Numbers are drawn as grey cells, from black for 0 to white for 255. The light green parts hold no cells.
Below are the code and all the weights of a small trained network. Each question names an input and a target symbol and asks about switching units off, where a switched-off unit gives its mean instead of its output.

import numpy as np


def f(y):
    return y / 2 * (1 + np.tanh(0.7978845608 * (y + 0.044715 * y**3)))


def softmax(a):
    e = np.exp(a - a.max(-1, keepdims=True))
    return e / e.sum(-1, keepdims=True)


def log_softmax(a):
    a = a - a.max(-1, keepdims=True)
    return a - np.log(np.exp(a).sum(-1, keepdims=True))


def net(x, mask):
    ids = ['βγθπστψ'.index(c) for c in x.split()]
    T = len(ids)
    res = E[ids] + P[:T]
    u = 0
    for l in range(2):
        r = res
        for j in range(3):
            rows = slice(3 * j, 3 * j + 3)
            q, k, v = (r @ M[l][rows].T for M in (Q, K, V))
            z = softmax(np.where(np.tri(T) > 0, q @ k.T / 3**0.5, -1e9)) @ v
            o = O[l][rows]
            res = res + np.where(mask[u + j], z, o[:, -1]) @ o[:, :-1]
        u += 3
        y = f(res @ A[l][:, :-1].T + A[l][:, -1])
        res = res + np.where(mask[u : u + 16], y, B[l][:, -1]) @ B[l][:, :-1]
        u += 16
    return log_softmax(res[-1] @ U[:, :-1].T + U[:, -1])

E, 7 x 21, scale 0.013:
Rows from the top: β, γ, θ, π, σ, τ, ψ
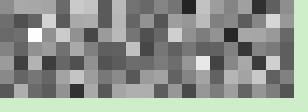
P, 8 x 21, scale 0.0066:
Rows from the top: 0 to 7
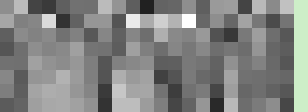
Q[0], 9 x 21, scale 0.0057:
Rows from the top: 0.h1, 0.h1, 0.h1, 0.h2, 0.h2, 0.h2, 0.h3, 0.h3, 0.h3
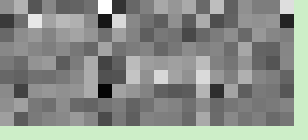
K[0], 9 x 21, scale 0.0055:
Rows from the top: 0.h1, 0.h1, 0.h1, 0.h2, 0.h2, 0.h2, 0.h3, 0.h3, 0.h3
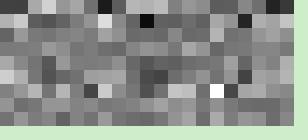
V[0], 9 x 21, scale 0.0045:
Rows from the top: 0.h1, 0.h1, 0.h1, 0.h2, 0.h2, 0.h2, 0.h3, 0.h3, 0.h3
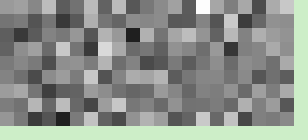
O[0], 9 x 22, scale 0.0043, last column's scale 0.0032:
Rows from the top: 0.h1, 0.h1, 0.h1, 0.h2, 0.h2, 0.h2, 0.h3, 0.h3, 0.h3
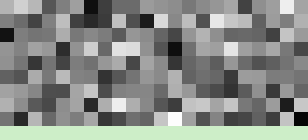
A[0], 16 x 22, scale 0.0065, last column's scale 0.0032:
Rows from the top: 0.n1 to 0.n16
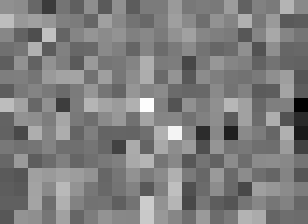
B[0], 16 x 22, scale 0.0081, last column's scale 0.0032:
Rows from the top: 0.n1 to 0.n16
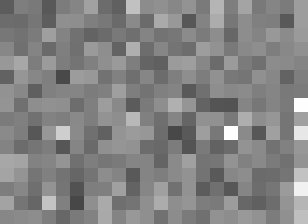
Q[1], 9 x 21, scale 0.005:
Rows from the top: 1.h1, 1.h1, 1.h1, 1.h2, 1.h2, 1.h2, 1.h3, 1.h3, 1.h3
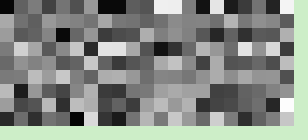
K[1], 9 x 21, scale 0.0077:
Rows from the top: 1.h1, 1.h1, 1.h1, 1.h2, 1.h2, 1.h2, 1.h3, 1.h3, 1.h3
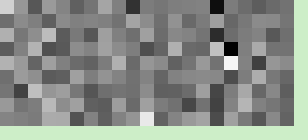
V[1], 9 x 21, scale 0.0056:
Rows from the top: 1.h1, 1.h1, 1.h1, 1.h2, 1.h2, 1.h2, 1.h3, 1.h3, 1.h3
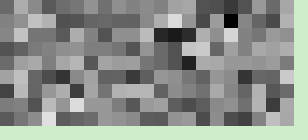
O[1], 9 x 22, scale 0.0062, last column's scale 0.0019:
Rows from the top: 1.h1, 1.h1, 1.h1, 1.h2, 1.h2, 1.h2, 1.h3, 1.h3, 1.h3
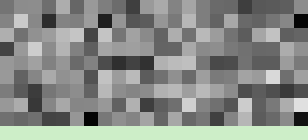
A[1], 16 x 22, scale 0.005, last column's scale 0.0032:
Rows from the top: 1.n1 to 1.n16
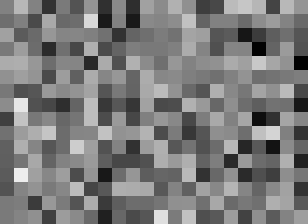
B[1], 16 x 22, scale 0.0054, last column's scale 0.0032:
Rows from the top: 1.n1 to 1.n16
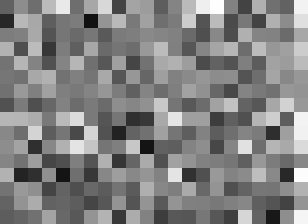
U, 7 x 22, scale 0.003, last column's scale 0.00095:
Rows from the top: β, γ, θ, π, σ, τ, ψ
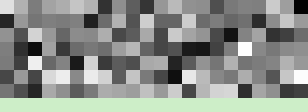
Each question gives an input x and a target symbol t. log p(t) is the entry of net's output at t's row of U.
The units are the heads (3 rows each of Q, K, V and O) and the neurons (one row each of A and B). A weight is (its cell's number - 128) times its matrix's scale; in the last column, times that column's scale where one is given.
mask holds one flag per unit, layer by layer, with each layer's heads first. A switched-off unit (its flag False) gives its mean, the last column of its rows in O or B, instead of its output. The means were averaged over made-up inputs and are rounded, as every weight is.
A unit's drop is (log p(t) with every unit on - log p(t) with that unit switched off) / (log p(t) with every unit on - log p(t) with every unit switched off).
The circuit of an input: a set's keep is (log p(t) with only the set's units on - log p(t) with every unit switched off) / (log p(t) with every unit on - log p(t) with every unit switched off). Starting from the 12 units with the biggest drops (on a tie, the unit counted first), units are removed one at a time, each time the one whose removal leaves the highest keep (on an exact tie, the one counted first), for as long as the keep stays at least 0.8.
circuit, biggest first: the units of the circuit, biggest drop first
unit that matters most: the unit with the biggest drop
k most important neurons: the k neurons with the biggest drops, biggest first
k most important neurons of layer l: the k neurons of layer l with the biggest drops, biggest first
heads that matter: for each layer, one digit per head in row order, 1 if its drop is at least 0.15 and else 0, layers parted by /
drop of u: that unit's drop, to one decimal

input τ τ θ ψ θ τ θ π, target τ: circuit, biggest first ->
[0.h3, 1.h3]
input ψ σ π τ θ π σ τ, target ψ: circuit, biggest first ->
[0.h3, 1.h3, 0.n10, 1.h2]
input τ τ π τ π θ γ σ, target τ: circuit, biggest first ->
[0.h3, 1.h3, 0.h1]
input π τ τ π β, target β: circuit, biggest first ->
[1.n9, 0.h3, 1.h1]
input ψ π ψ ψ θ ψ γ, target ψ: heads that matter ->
001 / 001
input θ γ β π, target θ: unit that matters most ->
1.h1
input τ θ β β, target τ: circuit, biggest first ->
[0.h3, 1.h3, 1.n13]
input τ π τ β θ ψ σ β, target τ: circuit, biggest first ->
[0.h3, 1.h3, 0.h1]
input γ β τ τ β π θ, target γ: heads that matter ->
101 / 011
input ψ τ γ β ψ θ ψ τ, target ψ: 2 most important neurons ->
[0.n10, 0.n1]
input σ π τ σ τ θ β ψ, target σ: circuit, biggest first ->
[1.h3, 1.n10, 0.n10, 0.h3]
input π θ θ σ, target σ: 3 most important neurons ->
[0.n10, 1.n4, 1.n8]
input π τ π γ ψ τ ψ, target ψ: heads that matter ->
001 / 000
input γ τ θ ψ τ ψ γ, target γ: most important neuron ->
[1.n14]
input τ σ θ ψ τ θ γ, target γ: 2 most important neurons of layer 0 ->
[0.n10, 0.n3]
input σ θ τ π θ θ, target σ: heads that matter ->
011 / 101
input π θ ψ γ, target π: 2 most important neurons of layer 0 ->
[0.n10, 0.n2]
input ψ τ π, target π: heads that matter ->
001 / 000
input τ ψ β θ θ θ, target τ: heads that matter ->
111 / 111
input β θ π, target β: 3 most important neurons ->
[0.n10, 1.n5, 0.n1]
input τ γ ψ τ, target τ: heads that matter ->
001 / 100
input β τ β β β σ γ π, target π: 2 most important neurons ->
[1.n13, 1.n16]
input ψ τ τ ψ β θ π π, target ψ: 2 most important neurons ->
[0.n10, 0.n1]
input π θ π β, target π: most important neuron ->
[0.n10]
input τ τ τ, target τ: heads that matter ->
000 / 000
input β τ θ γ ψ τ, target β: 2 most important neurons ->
[0.n10, 1.n5]
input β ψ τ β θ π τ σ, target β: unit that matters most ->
0.h3
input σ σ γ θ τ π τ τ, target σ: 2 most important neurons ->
[1.n10, 0.n10]
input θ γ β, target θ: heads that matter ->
101 / 100
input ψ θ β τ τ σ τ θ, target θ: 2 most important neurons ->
[0.n10, 1.n16]
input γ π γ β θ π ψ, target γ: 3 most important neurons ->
[0.n10, 1.n14, 1.n5]
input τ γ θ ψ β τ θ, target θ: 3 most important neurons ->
[0.n10, 1.n12, 1.n13]
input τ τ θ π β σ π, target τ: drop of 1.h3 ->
0.4
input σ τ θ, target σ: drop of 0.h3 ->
0.2
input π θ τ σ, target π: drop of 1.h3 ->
0.1
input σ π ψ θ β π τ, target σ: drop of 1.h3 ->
1.0
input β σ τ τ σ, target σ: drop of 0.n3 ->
0.0
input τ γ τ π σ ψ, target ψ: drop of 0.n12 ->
0.1
